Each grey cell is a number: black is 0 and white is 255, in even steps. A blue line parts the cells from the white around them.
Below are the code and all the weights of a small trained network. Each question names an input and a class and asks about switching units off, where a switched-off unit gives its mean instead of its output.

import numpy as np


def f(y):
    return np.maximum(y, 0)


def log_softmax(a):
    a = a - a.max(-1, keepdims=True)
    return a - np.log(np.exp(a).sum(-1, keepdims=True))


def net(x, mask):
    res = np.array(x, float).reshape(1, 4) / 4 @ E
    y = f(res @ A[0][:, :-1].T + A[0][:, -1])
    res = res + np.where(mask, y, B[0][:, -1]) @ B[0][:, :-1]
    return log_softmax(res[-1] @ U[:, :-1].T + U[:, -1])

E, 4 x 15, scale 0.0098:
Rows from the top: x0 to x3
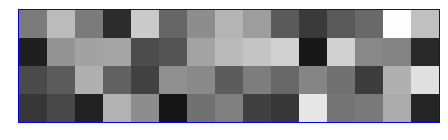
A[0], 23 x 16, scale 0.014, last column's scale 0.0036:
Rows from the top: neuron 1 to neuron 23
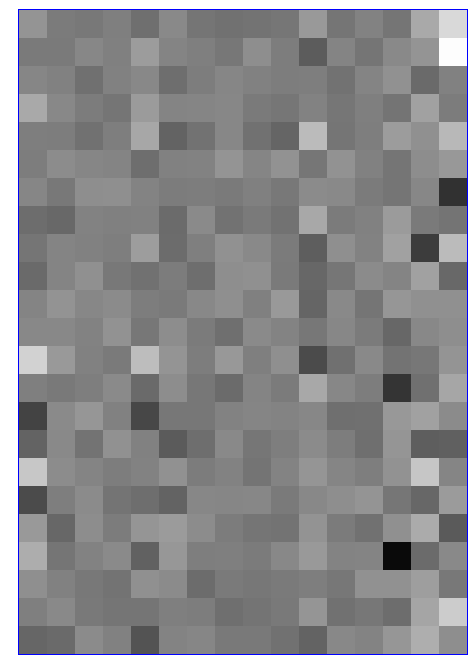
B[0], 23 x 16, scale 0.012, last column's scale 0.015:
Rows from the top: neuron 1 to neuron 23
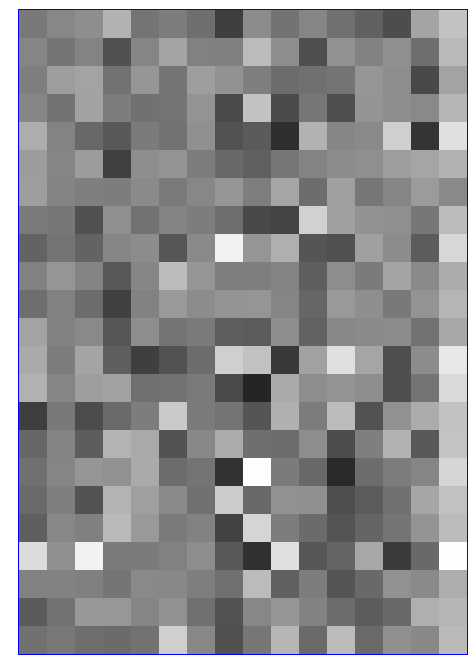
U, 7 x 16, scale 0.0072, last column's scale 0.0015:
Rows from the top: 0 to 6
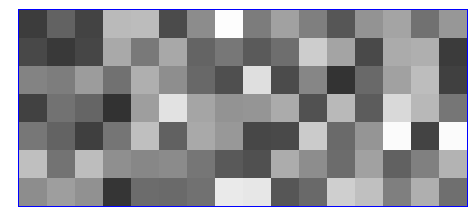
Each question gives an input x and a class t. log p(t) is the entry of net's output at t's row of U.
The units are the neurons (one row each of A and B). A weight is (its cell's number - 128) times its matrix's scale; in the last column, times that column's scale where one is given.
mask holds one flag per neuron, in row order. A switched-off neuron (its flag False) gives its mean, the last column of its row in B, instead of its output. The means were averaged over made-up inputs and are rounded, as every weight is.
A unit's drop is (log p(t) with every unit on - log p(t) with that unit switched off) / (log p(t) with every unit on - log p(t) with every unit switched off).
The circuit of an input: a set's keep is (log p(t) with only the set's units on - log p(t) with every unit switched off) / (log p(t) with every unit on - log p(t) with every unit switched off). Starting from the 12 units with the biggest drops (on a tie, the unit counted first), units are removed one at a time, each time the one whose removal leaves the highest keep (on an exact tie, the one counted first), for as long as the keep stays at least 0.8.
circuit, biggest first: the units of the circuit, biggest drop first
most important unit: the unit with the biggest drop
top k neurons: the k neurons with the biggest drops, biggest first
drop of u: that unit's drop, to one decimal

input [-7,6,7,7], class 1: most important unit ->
neuron 15
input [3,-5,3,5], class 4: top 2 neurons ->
[neuron 5; neuron 8]
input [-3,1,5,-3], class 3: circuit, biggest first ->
[neuron 15; neuron 23]
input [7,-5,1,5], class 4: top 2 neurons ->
[neuron 5; neuron 8]
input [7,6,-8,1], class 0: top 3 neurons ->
[neuron 9; neuron 16; neuron 18]
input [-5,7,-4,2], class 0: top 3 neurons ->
[neuron 9; neuron 18; neuron 16]
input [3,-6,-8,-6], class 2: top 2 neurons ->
[neuron 17; neuron 4]
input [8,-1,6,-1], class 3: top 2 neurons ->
[neuron 15; neuron 23]
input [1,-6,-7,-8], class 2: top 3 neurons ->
[neuron 17; neuron 4; neuron 19]
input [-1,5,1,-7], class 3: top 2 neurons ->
[neuron 23; neuron 10]
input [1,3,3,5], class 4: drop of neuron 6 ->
-0.1
